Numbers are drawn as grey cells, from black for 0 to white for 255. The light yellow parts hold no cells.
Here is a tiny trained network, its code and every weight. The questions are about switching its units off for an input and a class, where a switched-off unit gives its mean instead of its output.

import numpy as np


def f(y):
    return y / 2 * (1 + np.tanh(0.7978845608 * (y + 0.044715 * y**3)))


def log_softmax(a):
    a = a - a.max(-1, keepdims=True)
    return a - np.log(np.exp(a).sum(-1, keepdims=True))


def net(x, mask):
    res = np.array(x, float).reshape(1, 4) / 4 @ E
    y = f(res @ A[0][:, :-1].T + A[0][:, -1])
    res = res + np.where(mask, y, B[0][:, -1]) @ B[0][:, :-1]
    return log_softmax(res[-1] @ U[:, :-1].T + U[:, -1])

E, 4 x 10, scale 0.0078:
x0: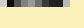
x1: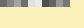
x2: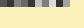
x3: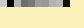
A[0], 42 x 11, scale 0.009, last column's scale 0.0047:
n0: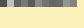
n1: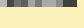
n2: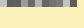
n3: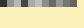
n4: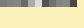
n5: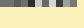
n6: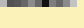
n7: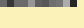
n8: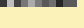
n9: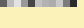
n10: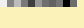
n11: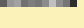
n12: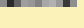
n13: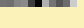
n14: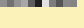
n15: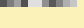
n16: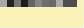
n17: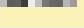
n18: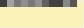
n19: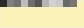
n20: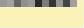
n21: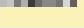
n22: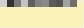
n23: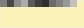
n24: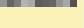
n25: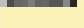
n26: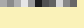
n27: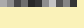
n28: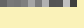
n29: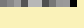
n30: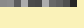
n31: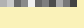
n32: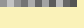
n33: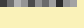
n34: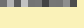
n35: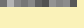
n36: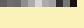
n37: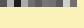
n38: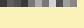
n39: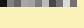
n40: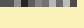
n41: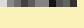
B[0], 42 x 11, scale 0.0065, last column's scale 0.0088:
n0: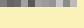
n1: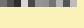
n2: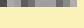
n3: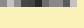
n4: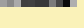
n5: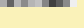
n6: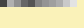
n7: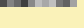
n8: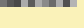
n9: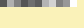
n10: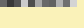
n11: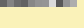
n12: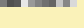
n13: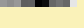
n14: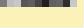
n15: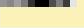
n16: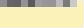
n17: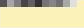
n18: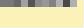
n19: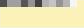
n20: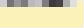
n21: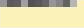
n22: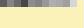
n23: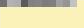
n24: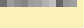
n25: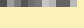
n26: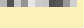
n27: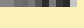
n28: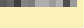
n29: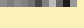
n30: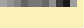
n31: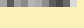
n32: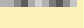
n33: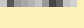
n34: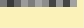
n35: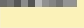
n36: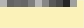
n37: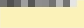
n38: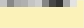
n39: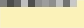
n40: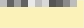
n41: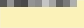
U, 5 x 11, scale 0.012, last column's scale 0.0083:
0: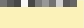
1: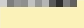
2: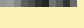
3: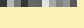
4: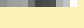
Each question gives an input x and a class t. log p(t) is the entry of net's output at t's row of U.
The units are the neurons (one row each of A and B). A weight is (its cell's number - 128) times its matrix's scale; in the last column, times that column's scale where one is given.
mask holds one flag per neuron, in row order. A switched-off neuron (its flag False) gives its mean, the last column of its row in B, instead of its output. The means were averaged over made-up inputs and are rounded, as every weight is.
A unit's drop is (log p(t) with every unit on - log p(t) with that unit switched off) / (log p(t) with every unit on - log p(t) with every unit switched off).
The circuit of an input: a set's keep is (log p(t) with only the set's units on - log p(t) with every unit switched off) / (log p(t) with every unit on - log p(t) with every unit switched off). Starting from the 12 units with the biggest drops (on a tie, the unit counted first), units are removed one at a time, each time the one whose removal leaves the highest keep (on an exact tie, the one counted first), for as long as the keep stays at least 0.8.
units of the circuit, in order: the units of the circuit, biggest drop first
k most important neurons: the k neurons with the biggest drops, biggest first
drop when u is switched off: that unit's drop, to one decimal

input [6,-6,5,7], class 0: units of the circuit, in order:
(n1)
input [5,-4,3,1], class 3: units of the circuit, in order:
(n22, n6)
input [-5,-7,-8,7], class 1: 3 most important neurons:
(n26, n20, n32)
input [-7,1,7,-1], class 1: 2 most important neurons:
(n38, n5)
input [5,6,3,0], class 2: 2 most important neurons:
(n15, n4)
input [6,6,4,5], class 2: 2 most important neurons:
(n15, n4)
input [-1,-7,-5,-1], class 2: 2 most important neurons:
(n13, n14)
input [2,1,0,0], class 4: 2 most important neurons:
(n9, n19)
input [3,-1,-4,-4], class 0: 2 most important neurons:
(n37, n38)
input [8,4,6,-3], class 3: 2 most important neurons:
(n6, n17)
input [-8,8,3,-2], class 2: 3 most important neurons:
(n15, n4, n3)
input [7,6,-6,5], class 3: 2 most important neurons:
(n17, n6)
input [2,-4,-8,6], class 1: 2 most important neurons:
(n26, n20)
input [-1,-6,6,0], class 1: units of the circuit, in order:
(n5)
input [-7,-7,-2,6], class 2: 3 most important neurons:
(n13, n14, n27)
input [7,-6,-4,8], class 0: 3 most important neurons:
(n10, n1, n12)
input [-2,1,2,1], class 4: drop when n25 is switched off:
0.2
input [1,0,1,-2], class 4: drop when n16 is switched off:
0.2
